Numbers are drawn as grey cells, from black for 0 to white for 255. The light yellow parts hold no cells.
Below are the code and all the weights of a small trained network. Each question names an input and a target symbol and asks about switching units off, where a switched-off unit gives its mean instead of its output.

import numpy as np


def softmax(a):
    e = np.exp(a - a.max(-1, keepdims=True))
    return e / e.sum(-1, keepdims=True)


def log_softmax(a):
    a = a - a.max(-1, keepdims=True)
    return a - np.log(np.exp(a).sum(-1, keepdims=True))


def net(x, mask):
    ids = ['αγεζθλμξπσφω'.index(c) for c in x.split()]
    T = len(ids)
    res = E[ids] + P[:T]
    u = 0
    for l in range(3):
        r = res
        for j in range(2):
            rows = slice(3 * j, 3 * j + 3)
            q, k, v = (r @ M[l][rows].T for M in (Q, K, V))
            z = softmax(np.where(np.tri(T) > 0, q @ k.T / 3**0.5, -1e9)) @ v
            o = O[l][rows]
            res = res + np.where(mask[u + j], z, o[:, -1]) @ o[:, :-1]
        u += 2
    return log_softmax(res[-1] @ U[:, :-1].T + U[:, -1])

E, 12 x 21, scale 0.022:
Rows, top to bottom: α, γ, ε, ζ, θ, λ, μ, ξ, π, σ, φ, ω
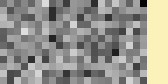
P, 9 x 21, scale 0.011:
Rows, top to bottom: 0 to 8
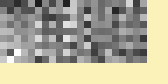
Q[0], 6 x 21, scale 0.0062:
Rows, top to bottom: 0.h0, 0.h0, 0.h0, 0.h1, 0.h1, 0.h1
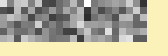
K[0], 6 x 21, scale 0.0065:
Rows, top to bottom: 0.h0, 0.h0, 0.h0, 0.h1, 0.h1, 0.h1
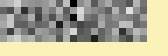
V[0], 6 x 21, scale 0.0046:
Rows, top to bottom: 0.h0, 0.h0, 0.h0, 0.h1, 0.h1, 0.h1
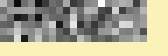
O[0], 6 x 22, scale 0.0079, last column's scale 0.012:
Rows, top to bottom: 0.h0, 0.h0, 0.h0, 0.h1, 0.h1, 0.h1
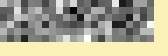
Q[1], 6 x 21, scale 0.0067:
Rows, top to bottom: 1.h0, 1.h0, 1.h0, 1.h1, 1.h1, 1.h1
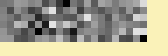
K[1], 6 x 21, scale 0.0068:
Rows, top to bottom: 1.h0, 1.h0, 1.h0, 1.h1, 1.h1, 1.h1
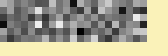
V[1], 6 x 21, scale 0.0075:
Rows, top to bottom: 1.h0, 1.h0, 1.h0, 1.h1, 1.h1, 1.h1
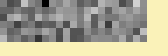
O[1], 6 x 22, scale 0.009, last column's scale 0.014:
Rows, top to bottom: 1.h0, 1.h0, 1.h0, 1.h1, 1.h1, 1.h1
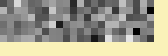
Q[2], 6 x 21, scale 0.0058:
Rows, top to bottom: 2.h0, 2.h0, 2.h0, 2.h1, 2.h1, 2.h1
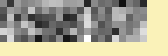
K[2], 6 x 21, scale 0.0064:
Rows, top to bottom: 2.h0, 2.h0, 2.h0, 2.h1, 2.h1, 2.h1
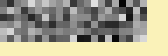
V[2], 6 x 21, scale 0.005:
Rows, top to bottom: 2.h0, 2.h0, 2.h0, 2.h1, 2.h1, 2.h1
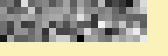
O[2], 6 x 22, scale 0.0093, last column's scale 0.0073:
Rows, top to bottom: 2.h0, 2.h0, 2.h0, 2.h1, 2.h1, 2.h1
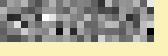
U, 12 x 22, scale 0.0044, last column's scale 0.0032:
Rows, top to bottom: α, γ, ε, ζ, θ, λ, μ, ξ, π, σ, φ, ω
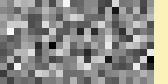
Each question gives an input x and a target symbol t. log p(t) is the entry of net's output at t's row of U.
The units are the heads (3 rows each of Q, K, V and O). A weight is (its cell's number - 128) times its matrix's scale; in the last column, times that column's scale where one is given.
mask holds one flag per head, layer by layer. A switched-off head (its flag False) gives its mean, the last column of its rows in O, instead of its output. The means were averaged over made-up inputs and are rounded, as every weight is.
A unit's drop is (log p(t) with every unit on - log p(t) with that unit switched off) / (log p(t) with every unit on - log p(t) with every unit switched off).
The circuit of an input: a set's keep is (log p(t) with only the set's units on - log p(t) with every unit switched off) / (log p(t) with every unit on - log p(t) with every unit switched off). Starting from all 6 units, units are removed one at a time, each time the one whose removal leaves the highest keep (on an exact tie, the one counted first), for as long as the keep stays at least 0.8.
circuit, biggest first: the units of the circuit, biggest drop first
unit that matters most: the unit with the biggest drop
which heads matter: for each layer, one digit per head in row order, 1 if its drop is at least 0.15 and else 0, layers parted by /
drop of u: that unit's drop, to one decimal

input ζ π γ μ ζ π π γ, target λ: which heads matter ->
00 / 00 / 01
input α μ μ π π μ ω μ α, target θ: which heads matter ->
10 / 01 / 00
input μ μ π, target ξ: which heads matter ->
00 / 10 / 00
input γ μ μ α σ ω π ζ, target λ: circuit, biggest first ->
[2.h1]
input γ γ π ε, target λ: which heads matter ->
00 / 01 / 01
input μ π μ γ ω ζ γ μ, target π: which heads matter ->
10 / 00 / 11
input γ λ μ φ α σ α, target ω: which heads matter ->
11 / 11 / 01
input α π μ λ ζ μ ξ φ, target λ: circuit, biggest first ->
[2.h1, 0.h0]
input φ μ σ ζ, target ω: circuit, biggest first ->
[2.h1, 2.h0]
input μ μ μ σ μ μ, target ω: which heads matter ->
00 / 00 / 01
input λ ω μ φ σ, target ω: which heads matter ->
00 / 10 / 11
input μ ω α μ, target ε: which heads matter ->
00 / 01 / 01
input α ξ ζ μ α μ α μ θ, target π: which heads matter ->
10 / 11 / 00
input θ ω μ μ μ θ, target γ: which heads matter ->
00 / 00 / 11
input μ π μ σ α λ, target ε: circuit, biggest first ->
[2.h1]
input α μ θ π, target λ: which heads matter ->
10 / 00 / 01
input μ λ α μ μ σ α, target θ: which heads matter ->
10 / 11 / 00
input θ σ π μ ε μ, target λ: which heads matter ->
01 / 01 / 01
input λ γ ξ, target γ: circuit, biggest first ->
[2.h1, 2.h0]
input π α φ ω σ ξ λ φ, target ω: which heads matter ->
00 / 10 / 11
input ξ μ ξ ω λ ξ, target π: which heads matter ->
10 / 00 / 11
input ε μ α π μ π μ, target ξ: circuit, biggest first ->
[1.h0]
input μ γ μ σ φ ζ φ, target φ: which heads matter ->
00 / 10 / 00
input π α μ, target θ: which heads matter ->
01 / 01 / 00
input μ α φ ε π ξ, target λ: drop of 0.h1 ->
0.0
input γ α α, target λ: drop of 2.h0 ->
0.2
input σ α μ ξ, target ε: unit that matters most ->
0.h0
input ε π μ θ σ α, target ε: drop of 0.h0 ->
0.2
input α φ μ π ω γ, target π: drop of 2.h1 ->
0.4
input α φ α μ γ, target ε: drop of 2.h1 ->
0.2
